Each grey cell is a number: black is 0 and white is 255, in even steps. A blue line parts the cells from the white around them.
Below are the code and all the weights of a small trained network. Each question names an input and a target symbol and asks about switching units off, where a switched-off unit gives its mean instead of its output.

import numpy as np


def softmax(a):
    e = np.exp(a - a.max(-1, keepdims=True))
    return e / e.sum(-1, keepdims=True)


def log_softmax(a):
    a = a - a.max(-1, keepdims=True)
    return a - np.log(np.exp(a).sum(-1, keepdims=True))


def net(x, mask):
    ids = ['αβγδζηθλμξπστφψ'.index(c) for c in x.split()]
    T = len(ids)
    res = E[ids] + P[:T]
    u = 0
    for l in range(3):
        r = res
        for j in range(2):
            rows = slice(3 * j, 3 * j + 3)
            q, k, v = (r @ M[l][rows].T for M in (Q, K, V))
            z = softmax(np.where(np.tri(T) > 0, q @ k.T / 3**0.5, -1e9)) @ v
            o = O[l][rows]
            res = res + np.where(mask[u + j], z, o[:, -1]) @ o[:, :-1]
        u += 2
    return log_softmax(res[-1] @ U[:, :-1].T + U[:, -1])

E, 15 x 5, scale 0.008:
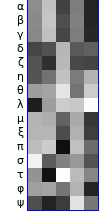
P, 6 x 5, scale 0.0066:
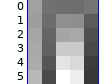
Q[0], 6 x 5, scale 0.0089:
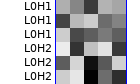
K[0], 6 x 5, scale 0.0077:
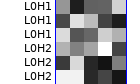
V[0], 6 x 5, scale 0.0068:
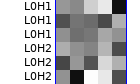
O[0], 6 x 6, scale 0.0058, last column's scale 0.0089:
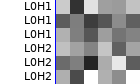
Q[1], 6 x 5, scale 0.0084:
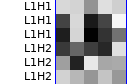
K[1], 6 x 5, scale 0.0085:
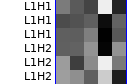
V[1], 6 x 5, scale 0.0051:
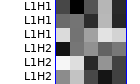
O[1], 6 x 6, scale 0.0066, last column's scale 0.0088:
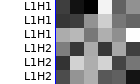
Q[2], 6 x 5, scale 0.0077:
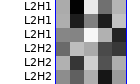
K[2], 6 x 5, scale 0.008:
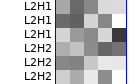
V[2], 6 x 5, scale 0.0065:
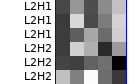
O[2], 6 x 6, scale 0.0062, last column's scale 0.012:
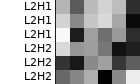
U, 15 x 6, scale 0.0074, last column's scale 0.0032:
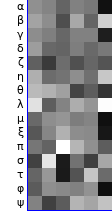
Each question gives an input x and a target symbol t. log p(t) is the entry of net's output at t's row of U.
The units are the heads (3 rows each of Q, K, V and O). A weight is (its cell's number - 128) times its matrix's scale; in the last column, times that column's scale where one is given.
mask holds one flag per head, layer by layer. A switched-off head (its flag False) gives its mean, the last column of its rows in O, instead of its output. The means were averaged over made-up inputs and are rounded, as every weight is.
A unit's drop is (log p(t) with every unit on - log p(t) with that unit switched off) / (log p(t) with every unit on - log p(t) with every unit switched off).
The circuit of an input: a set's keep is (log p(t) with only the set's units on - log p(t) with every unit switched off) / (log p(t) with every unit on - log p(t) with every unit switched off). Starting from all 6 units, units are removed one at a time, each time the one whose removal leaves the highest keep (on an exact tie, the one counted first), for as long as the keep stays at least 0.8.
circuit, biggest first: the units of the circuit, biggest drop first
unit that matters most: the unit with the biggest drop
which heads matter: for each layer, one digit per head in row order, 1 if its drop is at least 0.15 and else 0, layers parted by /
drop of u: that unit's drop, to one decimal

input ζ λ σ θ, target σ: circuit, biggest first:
[L2H1 L1H2 L0H2]
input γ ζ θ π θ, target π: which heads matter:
01 / 11 / 10
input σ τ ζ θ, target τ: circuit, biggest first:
[L2H2 L1H2 L0H2 L2H1]
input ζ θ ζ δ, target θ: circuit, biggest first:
[L1H1 L2H2]
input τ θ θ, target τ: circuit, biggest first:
[L1H2 L2H2 L0H2 L2H1]
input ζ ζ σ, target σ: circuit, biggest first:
[L2H1 L1H2]
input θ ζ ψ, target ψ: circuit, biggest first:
[L1H1 L2H2 L0H2]
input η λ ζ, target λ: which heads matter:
01 / 01 / 11
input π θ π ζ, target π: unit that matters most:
L0H2
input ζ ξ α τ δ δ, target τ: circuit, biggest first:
[L2H2 L1H2 L2H1 L0H2]
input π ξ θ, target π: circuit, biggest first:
[L2H1 L1H2 L0H2 L1H1]
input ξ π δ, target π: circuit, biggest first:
[L2H1 L0H2 L1H2 L1H1]
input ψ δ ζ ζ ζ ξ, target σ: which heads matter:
00 / 01 / 10
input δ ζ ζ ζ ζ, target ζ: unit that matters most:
L2H1
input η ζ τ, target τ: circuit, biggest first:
[L2H2 L1H2 L2H1 L0H2]
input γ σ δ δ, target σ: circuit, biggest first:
[L2H1 L1H2 L0H1]
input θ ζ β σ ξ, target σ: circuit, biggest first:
[L2H1 L1H2]
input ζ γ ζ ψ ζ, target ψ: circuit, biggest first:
[L1H1 L2H2 L1H2]
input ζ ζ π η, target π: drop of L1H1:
0.2
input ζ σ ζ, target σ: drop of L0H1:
0.1
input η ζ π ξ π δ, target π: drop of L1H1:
0.1
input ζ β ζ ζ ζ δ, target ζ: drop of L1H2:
0.1
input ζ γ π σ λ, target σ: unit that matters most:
L2H1
